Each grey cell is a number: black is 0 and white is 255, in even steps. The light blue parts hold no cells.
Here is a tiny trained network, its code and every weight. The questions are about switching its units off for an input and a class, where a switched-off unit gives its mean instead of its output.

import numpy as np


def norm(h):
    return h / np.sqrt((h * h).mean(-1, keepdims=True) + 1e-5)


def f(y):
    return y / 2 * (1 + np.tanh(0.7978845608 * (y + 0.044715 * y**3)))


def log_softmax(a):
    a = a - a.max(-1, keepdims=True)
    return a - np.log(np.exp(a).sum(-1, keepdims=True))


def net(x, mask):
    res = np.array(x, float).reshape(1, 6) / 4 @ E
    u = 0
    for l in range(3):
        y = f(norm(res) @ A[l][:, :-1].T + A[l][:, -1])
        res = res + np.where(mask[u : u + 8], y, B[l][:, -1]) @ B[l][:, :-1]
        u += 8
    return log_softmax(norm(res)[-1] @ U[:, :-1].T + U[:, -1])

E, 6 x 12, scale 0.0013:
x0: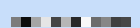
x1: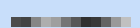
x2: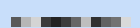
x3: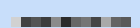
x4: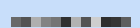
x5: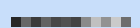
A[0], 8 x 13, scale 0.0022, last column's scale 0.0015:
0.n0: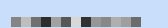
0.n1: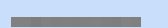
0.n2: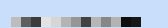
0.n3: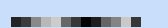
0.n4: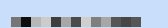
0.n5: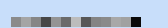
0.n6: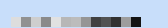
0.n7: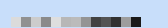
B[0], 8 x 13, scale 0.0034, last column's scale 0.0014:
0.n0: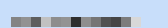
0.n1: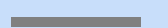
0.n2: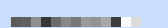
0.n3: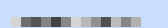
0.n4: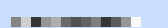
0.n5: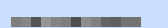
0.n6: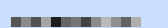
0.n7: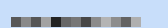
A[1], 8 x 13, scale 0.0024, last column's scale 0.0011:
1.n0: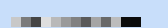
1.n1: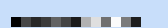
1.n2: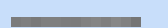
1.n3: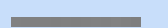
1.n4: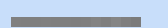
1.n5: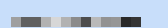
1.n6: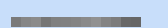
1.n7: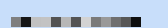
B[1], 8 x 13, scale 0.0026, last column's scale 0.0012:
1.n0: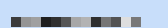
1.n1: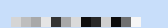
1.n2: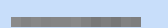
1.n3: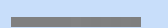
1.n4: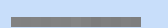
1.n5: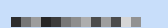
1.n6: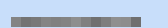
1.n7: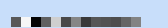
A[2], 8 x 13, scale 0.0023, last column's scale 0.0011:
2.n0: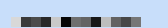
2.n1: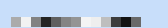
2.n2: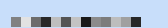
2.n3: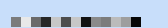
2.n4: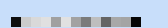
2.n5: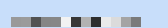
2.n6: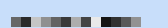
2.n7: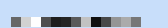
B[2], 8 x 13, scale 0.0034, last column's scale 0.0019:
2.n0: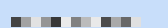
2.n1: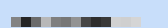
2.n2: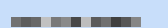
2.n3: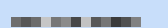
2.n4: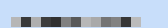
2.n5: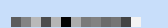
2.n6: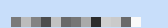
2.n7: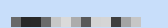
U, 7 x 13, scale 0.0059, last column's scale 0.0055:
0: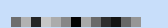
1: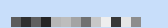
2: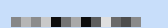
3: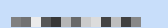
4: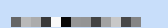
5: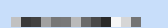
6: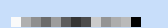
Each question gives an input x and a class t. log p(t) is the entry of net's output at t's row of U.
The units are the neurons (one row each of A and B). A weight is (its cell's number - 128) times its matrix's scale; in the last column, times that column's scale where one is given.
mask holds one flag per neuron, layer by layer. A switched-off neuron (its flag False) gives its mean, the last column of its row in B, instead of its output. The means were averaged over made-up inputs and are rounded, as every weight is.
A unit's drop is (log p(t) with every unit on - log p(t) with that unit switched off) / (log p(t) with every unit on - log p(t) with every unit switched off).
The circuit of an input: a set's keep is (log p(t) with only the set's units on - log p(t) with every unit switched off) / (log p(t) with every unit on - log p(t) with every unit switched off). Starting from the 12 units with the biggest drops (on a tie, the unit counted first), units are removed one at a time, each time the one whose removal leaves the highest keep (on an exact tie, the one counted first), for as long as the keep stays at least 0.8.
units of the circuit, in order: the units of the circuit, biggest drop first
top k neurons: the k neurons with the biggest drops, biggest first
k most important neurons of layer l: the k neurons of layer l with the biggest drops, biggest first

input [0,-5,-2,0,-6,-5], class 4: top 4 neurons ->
2.n5, 1.n1, 0.n3, 2.n7
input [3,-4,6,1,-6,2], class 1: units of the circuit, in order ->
2.n7
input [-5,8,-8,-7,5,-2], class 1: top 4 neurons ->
0.n2, 2.n1, 2.n0, 1.n5
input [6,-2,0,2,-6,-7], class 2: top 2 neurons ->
0.n6, 0.n7
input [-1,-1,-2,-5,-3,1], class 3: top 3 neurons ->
2.n4, 2.n6, 2.n7
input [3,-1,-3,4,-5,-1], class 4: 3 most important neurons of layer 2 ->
2.n5, 2.n4, 2.n7
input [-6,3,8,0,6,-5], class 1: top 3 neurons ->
2.n7, 0.n4, 1.n7
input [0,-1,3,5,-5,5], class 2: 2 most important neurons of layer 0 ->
0.n2, 0.n3
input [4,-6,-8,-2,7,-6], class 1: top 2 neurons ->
0.n2, 2.n5
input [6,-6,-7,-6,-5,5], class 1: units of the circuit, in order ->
0.n2, 2.n0
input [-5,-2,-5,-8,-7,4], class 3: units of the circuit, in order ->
2.n4, 2.n7, 0.n4
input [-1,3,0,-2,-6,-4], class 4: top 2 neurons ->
2.n5, 1.n1
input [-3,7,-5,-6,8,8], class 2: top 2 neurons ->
1.n1, 2.n5
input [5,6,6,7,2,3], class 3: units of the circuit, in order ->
2.n0, 0.n0
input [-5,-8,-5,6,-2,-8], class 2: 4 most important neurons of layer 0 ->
0.n6, 0.n7, 0.n3, 0.n4
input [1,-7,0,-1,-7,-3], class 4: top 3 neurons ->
2.n5, 0.n3, 1.n1
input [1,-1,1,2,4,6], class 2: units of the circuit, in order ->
1.n1
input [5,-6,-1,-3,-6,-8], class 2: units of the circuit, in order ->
0.n6, 0.n7
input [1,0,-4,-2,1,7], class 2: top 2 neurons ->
1.n1, 2.n7
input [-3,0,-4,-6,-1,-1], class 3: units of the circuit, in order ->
2.n4
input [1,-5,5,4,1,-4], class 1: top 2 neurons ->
2.n7, 1.n1
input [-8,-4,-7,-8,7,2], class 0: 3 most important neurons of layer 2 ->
2.n3, 2.n2, 2.n0
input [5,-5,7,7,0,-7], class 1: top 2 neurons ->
2.n7, 1.n1
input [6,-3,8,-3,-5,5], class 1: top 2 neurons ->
2.n7, 0.n0
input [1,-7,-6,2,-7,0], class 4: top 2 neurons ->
2.n5, 2.n7
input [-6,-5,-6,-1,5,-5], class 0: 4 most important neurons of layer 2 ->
2.n3, 2.n2, 2.n7, 2.n5
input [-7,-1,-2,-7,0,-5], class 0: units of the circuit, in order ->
2.n3
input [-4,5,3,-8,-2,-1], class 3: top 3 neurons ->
2.n4, 2.n1, 0.n4
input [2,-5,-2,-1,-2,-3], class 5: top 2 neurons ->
2.n1, 1.n1
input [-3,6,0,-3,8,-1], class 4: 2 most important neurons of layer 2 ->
2.n6, 2.n1
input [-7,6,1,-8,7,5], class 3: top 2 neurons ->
2.n4, 0.n4
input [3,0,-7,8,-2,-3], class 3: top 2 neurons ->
2.n0, 2.n7
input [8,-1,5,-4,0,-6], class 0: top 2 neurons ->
1.n1, 0.n4
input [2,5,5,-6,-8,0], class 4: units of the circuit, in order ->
2.n5
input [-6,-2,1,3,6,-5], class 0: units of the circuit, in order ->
2.n3, 2.n2
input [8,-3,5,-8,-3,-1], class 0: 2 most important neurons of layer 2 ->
2.n0, 2.n7
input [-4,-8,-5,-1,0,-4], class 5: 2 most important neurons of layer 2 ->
2.n1, 2.n7
